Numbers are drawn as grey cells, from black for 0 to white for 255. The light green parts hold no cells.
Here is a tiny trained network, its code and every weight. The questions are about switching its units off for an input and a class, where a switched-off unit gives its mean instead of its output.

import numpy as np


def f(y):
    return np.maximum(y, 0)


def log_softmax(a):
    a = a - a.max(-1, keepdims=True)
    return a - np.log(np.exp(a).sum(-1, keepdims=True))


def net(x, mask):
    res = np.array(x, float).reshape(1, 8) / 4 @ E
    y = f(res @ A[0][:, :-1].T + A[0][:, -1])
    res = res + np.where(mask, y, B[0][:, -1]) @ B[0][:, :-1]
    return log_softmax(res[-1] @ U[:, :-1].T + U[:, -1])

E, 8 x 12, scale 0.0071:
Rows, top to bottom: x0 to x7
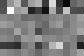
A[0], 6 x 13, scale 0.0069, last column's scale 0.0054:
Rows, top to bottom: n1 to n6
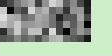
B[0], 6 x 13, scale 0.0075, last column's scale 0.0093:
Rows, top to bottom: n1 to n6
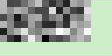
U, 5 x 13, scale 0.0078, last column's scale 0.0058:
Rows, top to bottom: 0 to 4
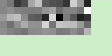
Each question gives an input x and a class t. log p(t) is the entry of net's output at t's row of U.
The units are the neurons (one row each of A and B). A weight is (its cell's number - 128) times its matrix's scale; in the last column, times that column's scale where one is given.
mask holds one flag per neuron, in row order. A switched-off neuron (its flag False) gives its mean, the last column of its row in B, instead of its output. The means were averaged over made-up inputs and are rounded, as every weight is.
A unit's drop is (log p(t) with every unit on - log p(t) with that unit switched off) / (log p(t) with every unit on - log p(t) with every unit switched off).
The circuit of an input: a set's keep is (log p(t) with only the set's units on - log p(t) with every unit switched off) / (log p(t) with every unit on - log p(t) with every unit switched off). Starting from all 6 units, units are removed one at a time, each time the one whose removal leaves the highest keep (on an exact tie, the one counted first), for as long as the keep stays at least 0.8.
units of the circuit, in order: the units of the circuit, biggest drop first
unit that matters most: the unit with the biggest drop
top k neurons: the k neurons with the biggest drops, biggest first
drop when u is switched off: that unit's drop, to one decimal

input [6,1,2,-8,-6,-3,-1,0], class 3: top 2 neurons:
[n5; n2]
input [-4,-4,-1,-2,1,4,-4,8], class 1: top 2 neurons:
[n5; n2]
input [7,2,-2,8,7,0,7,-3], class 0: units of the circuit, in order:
[n1]
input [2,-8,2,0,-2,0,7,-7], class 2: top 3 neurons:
[n2; n3; n4]
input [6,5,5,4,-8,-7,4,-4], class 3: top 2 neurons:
[n5; n2]
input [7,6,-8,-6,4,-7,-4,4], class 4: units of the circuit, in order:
[n5; n2]
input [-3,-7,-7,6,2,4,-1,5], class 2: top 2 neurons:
[n2; n5]
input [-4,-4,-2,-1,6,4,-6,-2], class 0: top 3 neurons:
[n5; n4; n3]
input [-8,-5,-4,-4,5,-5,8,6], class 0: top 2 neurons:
[n1; n5]
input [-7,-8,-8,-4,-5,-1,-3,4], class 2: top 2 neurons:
[n2; n5]
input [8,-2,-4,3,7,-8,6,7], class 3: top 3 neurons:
[n5; n3; n4]
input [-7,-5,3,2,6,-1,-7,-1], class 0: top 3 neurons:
[n5; n4; n3]
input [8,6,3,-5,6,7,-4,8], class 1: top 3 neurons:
[n5; n2; n3]
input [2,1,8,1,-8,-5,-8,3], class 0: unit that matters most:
n3
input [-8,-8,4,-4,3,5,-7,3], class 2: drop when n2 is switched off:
0.8
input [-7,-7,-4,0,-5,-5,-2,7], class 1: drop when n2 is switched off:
0.6
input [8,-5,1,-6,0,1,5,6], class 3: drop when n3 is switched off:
0.1
